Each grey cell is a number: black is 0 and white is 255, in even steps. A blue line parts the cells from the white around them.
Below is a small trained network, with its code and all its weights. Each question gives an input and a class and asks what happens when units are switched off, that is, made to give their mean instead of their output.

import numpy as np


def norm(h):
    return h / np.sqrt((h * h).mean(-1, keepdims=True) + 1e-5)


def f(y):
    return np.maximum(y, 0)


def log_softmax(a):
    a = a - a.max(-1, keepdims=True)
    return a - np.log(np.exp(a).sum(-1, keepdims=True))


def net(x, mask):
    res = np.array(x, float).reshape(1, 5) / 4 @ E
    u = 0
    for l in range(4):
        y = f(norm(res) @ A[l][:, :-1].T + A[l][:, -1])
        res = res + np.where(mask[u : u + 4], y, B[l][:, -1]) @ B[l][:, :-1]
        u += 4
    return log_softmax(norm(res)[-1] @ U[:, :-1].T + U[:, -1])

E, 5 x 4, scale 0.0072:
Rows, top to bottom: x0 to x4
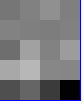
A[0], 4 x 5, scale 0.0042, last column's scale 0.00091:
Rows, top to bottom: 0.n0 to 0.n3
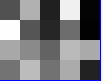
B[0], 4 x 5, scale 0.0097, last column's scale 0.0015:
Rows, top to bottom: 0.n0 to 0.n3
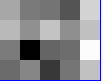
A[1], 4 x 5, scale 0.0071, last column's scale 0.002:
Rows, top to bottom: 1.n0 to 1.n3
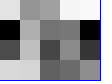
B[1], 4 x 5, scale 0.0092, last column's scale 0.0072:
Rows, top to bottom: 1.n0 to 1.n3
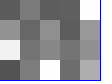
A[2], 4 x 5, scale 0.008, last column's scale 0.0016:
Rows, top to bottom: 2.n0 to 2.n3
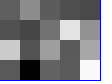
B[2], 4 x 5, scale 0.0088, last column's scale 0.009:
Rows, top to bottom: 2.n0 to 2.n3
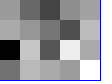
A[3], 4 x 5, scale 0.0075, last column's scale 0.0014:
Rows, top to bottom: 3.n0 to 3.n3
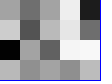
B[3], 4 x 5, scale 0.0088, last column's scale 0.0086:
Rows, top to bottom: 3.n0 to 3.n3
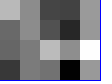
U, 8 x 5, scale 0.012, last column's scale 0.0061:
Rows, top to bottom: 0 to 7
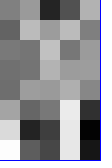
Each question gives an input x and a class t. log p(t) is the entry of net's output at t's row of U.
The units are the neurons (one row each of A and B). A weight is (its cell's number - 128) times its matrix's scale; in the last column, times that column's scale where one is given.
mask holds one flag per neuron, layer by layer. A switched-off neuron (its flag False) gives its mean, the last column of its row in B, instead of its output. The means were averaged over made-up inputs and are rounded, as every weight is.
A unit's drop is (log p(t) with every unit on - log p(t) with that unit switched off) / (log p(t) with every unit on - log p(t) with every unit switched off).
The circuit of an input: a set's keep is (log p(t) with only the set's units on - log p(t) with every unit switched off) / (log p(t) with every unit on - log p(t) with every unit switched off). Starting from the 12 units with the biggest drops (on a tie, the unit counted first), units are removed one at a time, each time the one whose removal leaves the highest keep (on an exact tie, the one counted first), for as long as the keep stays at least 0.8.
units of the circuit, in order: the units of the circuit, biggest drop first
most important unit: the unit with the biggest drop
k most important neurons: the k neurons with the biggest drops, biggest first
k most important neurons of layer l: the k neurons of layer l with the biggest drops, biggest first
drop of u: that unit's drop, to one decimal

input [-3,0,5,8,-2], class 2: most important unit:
1.n3
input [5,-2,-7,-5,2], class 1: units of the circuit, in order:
[2.n3, 1.n0, 2.n2]
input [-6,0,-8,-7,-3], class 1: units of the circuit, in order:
[2.n2, 2.n3]
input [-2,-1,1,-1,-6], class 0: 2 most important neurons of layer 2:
[2.n2, 2.n1]
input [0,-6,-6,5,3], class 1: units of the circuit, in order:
[2.n2, 1.n0]
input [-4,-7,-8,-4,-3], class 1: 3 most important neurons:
[2.n2, 2.n3, 1.n3]
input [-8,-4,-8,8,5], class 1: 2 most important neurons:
[2.n2, 1.n0]
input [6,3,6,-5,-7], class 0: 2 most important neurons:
[2.n2, 2.n1]
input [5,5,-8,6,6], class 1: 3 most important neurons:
[2.n2, 1.n0, 2.n1]
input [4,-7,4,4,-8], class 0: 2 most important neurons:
[2.n2, 2.n3]
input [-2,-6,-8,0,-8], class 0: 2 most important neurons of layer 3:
[3.n0, 3.n1]
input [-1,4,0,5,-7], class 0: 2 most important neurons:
[2.n2, 2.n3]
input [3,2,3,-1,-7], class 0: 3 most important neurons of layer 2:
[2.n2, 2.n1, 2.n3]
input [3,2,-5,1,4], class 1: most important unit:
1.n0
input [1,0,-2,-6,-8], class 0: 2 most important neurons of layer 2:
[2.n2, 2.n1]
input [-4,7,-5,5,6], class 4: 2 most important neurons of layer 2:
[2.n2, 2.n1]
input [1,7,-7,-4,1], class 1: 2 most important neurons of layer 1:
[1.n0, 1.n3]
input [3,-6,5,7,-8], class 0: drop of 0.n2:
0.2
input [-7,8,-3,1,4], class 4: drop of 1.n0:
0.1
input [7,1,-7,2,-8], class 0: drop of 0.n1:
0.0
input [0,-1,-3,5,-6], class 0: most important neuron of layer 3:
[3.n2]
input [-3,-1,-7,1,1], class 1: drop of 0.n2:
-0.1
